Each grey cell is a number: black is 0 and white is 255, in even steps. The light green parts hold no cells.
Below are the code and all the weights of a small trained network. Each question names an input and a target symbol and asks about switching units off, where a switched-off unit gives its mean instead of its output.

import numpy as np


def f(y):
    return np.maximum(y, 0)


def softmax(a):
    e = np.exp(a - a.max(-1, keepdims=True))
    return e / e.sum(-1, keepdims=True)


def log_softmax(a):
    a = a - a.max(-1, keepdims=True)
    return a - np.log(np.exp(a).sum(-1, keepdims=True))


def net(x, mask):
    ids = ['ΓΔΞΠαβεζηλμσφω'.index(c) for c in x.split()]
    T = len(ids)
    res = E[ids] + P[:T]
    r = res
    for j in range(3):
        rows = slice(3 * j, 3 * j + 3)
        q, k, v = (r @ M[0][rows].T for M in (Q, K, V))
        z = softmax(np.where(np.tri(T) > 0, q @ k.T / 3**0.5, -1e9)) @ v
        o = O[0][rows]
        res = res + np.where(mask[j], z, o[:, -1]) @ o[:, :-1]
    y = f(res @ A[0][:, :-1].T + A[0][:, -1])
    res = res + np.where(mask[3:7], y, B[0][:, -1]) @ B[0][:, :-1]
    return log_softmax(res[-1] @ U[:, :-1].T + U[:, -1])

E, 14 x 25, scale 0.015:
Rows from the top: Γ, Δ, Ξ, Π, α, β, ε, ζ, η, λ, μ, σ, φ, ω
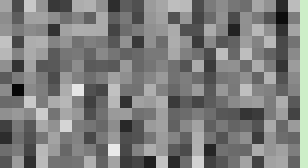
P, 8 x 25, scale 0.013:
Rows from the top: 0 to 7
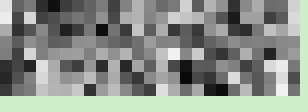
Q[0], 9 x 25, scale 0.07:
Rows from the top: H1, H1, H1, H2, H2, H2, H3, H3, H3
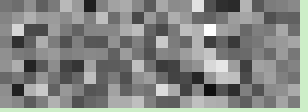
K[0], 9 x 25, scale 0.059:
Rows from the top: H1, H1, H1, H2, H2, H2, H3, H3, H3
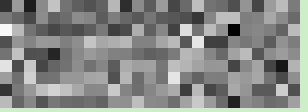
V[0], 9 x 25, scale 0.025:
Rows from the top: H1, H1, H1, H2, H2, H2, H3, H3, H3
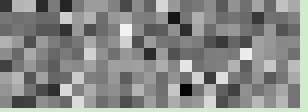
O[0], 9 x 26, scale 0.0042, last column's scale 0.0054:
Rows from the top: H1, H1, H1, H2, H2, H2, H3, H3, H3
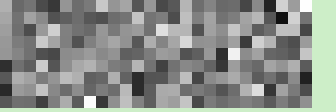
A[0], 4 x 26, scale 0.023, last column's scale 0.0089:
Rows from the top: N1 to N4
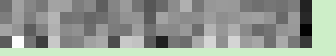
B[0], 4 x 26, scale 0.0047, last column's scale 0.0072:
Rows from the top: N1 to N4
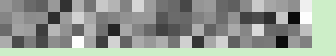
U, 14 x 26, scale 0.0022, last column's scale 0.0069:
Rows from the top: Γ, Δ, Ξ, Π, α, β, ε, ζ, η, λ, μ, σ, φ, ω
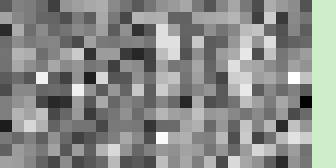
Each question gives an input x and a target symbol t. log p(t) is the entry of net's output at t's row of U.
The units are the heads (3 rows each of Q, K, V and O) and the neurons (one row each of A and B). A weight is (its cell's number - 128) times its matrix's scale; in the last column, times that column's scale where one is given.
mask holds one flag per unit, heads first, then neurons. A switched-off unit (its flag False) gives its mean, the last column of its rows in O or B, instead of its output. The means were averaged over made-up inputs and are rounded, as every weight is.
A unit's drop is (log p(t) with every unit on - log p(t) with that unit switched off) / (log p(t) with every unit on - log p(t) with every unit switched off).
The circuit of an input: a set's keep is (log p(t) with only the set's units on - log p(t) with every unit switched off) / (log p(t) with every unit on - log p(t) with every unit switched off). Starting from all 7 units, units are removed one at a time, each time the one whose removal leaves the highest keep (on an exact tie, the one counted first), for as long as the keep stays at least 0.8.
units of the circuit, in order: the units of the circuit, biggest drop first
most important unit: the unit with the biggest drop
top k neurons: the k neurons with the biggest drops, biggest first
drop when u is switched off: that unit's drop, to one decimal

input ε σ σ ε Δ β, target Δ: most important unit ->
H3
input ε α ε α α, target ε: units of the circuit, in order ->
(H2, H3)
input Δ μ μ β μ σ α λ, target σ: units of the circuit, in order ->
(H2, H1)
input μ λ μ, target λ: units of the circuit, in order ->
(N2, H2, H1, H3)
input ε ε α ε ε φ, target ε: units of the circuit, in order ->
(H3, H2)
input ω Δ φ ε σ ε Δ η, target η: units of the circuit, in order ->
(H1, H2)
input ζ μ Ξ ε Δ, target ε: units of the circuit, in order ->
(H3, H2)
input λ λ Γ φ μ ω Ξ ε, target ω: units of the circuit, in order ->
(H1, H2)
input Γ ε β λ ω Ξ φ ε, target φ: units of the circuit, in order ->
(N1, H3, H2)
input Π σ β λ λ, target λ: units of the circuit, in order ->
(N2, H2, H1)
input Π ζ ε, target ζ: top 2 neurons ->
(N2, N1)
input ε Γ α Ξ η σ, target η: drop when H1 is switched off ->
0.6
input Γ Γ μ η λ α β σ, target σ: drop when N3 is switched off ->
0.0
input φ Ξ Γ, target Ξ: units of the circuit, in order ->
(H3)
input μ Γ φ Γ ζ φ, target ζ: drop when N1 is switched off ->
0.1
